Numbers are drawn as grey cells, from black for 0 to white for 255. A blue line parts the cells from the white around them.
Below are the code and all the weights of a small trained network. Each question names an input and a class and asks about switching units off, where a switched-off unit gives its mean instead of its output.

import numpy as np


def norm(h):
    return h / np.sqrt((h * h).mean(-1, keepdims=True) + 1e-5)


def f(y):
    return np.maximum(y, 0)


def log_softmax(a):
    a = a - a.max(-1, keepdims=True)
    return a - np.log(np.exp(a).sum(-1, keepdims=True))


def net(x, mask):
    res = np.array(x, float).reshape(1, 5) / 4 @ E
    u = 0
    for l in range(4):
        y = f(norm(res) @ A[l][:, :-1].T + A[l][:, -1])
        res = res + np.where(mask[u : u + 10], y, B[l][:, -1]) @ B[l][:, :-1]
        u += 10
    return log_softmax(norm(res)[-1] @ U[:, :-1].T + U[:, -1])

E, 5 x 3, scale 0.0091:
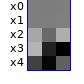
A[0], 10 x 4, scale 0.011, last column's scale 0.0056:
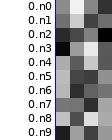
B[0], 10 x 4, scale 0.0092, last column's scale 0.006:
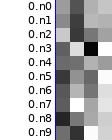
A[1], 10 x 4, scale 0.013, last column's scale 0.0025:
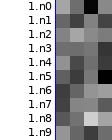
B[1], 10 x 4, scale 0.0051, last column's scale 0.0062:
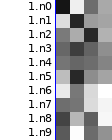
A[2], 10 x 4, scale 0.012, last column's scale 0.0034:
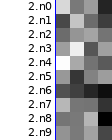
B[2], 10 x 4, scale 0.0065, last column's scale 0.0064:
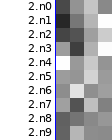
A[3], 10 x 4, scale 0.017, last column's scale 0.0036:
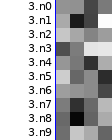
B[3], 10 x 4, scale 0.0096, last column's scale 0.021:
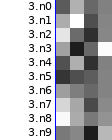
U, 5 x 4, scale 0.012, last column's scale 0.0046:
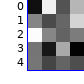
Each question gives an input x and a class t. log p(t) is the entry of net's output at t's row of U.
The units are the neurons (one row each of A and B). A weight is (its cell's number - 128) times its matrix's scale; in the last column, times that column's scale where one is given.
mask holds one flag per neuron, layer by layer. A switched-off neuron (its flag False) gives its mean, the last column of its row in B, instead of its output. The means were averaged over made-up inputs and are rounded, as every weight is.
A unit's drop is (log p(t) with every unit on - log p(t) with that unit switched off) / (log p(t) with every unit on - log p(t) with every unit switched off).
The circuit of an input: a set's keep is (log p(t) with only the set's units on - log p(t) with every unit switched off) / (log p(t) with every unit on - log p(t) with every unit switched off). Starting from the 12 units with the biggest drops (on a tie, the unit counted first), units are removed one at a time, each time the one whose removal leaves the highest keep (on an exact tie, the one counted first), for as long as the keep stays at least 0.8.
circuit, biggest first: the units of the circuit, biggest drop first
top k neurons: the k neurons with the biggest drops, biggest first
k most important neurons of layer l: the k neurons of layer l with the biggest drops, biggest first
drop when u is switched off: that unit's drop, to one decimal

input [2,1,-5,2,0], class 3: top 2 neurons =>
(0.n9; 0.n3)
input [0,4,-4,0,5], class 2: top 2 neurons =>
(0.n2; 3.n8)
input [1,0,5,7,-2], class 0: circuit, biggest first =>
(3.n3; 1.n0)
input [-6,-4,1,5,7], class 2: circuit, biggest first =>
(3.n8)
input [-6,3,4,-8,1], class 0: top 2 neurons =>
(0.n3; 0.n9)
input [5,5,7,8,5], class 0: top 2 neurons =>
(0.n9; 3.n3)
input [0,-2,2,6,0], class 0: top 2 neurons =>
(0.n9; 3.n3)
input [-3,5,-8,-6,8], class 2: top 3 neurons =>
(0.n9; 0.n2; 0.n7)
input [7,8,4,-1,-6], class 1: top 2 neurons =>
(0.n8; 1.n6)
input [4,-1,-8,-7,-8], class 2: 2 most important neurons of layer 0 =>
(0.n8; 0.n5)
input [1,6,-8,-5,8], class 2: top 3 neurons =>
(0.n9; 0.n2; 3.n8)
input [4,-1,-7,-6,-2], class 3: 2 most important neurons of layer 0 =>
(0.n7; 0.n0)
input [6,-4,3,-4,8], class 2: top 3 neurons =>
(0.n7; 0.n2; 3.n8)
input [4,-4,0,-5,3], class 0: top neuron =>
(0.n3)
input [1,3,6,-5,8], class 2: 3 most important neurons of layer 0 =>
(0.n7; 0.n2; 0.n6)
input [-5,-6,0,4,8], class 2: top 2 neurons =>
(0.n3; 3.n8)
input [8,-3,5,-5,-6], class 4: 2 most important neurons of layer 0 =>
(0.n7; 0.n8)
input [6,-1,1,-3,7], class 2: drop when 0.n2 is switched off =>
0.2
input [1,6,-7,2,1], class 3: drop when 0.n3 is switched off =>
0.3
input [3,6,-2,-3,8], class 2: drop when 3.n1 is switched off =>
0.1
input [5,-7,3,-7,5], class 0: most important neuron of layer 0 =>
(0.n3)
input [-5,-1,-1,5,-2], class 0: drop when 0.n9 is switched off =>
0.4
